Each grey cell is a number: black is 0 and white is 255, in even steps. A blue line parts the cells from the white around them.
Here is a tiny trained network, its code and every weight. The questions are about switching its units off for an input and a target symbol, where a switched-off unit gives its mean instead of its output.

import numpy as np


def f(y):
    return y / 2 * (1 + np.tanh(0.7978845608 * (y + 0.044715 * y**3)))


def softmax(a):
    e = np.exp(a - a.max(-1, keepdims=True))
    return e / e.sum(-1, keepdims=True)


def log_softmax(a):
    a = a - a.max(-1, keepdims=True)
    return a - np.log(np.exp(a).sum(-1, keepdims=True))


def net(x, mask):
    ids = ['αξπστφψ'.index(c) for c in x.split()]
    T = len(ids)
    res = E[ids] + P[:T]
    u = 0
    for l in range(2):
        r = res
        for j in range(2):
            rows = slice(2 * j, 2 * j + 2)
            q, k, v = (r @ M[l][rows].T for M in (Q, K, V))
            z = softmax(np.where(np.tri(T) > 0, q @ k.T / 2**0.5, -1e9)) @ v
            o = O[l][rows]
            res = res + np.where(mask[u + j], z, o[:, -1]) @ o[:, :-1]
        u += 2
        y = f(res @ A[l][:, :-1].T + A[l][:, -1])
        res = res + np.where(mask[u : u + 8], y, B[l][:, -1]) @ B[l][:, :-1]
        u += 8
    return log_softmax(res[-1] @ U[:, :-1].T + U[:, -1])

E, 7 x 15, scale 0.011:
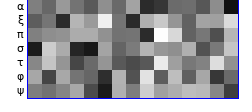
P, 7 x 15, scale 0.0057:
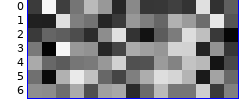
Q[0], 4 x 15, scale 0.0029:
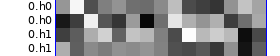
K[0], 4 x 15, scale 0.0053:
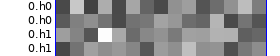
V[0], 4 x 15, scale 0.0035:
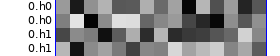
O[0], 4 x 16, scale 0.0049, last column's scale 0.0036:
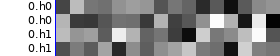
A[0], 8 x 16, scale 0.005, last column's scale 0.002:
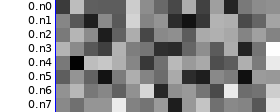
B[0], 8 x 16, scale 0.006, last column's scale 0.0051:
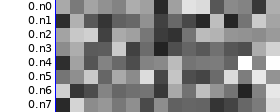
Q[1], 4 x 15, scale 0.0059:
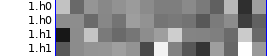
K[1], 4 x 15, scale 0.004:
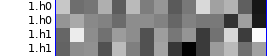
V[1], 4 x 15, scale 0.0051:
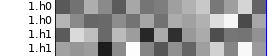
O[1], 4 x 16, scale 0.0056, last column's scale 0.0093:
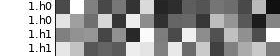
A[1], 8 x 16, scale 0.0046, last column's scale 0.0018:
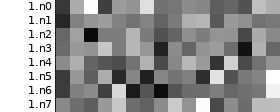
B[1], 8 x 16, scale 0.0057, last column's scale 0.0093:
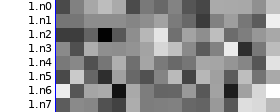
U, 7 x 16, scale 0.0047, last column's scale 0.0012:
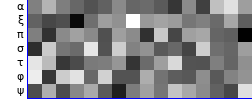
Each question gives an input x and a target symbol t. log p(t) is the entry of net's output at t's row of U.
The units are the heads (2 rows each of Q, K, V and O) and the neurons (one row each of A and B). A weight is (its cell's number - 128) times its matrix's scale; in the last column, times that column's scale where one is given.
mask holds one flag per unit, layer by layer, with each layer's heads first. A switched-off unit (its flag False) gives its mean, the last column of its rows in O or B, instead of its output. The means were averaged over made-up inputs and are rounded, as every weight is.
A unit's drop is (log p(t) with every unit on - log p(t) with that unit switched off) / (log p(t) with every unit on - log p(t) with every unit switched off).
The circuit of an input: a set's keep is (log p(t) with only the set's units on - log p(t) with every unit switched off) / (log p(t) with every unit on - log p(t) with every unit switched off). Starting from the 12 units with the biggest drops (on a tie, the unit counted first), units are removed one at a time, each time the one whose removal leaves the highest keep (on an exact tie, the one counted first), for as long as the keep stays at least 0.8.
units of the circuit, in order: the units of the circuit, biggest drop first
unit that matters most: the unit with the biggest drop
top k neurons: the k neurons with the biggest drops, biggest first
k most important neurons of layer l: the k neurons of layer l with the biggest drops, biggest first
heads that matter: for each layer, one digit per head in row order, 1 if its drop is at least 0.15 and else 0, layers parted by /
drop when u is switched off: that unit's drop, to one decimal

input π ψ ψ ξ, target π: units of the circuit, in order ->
1.h1; 0.n7; 0.n3; 0.h1
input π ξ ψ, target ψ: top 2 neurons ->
1.n5; 1.n6
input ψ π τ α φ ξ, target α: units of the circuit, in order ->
1.h0; 0.n4; 1.n6
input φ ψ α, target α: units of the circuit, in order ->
1.h0; 0.n1; 1.n6
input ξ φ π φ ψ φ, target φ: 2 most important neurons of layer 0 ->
0.n1; 0.n3
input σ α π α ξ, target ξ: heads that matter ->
00 / 01
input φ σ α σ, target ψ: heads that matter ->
10 / 01
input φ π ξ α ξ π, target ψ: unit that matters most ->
0.h0
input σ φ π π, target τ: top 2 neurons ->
0.n5; 0.n2
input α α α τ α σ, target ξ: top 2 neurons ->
0.n1; 0.n3
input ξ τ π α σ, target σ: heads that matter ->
00 / 10
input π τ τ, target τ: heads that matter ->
00 / 01
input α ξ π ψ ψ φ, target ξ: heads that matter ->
11 / 10
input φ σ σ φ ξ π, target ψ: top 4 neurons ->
0.n5; 0.n4; 1.n5; 0.n3
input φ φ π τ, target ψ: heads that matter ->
10 / 01
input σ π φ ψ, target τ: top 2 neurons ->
0.n2; 0.n5
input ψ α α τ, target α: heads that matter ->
00 / 10
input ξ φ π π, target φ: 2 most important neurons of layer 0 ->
0.n1; 0.n3
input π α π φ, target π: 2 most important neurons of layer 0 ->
0.n7; 0.n3
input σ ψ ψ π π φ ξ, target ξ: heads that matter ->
00 / 11
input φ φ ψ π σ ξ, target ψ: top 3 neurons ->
0.n5; 0.n4; 1.n5
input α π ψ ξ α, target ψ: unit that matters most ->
1.h1
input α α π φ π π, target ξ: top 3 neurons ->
0.n1; 0.n3; 1.n7
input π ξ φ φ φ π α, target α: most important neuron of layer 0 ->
0.n1
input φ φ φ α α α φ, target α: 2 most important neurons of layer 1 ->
1.n7; 1.n6
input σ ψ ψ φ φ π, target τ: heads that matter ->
01 / 11
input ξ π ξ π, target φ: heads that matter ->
11 / 11
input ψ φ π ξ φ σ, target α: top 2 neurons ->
1.n6; 0.n4
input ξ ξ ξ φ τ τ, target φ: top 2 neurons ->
0.n1; 0.n3
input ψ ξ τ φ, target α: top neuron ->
0.n4
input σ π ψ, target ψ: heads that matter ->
01 / 01
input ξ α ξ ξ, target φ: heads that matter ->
11 / 10
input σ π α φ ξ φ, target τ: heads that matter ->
01 / 11
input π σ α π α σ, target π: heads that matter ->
00 / 01
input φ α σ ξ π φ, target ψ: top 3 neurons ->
0.n5; 0.n4; 0.n3
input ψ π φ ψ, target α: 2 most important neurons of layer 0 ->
0.n4; 0.n6
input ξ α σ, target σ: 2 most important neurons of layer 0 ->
0.n5; 0.n4
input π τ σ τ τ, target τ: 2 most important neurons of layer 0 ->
0.n6; 0.n5
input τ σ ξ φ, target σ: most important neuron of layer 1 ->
1.n6
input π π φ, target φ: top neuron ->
0.n6
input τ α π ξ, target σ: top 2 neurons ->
1.n6; 0.n2
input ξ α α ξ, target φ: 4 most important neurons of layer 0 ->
0.n1; 0.n3; 0.n5; 0.n4
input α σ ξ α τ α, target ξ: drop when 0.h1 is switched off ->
0.3
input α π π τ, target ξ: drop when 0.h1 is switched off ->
0.2
